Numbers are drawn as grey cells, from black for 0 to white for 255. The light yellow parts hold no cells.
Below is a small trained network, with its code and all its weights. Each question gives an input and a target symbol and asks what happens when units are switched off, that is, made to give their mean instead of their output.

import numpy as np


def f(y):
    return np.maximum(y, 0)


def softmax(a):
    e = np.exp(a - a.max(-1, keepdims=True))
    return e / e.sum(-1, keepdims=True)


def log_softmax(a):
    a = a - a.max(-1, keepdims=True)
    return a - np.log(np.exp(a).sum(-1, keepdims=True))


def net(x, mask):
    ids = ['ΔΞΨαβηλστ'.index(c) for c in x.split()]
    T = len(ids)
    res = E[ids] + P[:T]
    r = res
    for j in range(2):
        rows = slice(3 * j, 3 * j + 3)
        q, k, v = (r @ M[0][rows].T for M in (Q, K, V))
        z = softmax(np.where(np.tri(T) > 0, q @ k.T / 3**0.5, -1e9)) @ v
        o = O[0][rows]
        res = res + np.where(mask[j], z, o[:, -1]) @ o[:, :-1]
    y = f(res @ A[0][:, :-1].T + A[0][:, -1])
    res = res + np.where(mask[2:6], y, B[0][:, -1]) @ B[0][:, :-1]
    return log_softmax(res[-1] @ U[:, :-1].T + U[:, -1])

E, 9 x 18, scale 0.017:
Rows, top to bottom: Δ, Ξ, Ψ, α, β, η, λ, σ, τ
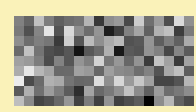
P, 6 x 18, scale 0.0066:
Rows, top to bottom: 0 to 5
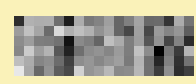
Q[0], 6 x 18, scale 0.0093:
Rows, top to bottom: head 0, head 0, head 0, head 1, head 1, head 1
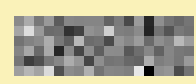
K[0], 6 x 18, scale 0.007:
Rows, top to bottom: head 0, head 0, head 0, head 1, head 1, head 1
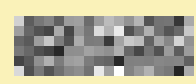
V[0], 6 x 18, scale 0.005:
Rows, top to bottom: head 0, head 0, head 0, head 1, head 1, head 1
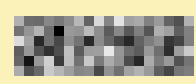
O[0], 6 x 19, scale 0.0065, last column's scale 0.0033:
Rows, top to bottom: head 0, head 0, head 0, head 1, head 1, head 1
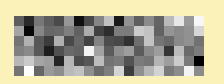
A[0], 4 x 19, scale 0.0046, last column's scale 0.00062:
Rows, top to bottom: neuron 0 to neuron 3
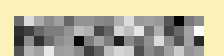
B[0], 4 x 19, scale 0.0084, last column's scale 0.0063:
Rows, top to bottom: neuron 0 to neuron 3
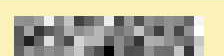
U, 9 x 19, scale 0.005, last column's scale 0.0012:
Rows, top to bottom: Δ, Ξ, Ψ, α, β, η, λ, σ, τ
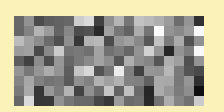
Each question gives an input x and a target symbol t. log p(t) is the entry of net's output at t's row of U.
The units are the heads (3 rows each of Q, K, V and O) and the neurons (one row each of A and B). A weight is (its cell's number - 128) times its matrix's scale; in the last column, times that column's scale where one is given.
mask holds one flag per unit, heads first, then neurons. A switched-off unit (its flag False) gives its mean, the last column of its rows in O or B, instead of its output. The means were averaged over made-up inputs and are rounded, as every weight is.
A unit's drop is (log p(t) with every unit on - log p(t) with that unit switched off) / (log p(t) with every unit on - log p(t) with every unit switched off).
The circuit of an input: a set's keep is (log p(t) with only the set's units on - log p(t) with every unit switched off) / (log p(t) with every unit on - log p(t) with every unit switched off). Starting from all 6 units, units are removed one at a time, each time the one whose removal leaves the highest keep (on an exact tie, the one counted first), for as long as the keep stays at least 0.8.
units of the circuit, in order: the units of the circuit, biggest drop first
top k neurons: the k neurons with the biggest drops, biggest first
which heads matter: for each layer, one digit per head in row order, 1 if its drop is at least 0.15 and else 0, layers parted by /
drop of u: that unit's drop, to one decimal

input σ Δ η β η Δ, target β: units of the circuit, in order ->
(head 1; head 0)
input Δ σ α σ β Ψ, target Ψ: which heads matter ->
01
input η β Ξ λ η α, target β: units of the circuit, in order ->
(head 0; neuron 2)
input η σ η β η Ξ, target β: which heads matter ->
11
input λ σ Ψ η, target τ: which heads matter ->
10
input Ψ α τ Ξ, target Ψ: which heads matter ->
01
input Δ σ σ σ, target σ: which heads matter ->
10
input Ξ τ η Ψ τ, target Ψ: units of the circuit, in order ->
(head 1)
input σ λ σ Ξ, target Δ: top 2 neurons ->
(neuron 0; neuron 1)
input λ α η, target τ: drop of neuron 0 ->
0.2
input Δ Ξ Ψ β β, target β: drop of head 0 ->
0.4
